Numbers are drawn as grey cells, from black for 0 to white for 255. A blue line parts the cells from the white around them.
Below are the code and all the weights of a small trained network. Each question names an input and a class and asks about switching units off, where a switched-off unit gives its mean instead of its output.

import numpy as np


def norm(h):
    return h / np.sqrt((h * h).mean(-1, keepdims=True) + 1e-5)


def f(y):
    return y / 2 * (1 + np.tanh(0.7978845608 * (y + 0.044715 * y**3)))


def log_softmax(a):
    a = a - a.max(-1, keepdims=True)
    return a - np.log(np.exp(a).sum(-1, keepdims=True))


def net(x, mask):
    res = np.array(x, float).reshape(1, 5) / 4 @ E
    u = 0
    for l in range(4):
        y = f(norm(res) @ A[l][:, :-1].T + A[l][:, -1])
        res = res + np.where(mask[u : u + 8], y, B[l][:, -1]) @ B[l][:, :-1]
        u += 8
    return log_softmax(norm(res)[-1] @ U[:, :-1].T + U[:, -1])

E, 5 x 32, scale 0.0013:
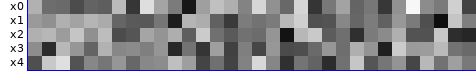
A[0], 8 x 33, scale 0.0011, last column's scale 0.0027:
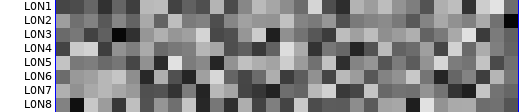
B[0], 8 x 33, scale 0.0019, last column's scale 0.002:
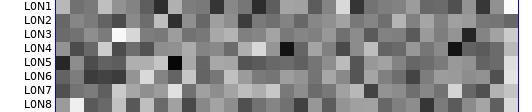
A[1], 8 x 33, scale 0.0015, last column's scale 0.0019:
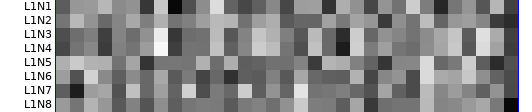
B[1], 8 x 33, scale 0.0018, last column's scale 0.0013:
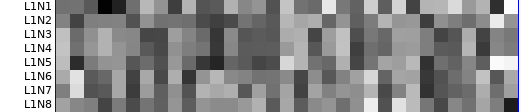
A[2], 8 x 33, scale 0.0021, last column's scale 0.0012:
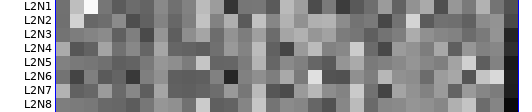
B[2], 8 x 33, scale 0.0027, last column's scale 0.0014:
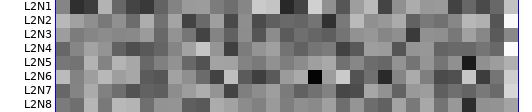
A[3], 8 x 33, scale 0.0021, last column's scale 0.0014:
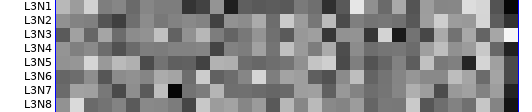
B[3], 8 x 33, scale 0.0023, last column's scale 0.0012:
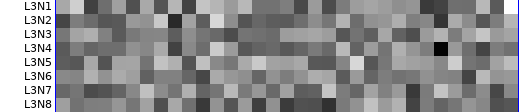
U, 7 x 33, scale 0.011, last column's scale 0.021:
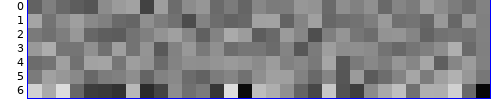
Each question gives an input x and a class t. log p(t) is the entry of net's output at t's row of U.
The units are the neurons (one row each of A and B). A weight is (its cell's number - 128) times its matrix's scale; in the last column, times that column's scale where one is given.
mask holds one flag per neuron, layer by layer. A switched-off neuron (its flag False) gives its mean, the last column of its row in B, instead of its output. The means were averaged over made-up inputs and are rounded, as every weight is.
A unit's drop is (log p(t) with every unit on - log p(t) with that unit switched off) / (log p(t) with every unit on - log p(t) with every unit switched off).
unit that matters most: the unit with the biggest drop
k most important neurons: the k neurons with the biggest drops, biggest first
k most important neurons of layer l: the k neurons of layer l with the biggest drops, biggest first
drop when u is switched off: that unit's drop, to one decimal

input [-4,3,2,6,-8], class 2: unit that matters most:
L2N4
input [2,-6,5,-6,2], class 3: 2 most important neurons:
(L2N2, L0N1)
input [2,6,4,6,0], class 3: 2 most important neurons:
(L0N3, L3N1)
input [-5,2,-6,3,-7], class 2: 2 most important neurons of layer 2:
(L2N4, L2N7)
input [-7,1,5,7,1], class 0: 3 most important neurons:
(L2N2, L1N1, L0N6)
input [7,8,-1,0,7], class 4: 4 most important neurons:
(L3N5, L1N1, L0N6, L0N7)
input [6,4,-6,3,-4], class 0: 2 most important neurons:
(L1N5, L3N2)
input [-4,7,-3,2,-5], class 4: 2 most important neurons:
(L3N5, L0N4)
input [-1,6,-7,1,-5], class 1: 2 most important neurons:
(L2N6, L0N3)
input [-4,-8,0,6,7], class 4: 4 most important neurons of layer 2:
(L2N8, L2N5, L2N4, L2N7)
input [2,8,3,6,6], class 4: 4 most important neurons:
(L3N5, L0N7, L2N2, L2N4)
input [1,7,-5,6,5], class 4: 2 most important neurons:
(L3N5, L2N2)
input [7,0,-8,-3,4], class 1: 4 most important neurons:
(L2N6, L0N6, L1N1, L0N1)
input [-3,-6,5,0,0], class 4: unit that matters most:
L0N1
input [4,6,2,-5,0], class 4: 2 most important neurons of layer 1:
(L1N7, L1N6)
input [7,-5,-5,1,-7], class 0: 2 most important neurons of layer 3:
(L3N2, L3N4)
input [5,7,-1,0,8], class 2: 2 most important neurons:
(L2N1, L0N3)
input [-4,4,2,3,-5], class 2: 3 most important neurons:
(L0N5, L2N4, L2N7)
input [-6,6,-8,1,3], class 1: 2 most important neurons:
(L2N6, L0N5)
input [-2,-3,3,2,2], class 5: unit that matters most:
L1N5
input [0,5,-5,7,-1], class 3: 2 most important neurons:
(L3N1, L1N5)
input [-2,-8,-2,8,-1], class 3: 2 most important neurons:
(L1N6, L3N1)
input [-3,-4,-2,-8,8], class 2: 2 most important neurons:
(L2N1, L0N8)
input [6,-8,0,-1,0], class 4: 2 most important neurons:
(L2N8, L0N6)
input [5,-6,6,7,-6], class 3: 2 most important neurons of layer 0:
(L0N1, L0N4)
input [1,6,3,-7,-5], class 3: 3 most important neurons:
(L2N2, L0N3, L0N4)
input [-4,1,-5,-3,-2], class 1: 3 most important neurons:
(L2N6, L0N5, L0N1)
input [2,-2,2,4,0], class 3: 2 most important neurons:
(L3N1, L0N1)
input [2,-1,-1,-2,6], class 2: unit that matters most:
L2N1
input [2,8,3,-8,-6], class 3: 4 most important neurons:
(L2N2, L0N3, L3N8, L2N5)
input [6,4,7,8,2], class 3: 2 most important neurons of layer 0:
(L0N1, L0N6)
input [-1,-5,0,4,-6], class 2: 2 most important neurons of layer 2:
(L2N4, L2N7)
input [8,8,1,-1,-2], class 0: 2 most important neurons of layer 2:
(L2N5, L2N8)
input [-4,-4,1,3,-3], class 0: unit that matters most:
L0N7
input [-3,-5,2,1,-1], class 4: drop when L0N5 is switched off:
0.1
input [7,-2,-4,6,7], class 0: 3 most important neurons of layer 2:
(L2N2, L2N4, L2N7)
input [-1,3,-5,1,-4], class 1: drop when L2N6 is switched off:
0.5
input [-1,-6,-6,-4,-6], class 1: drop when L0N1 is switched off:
0.3
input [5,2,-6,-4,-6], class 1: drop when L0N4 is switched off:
0.5
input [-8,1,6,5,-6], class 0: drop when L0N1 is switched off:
0.1
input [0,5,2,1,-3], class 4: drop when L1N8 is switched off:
0.0
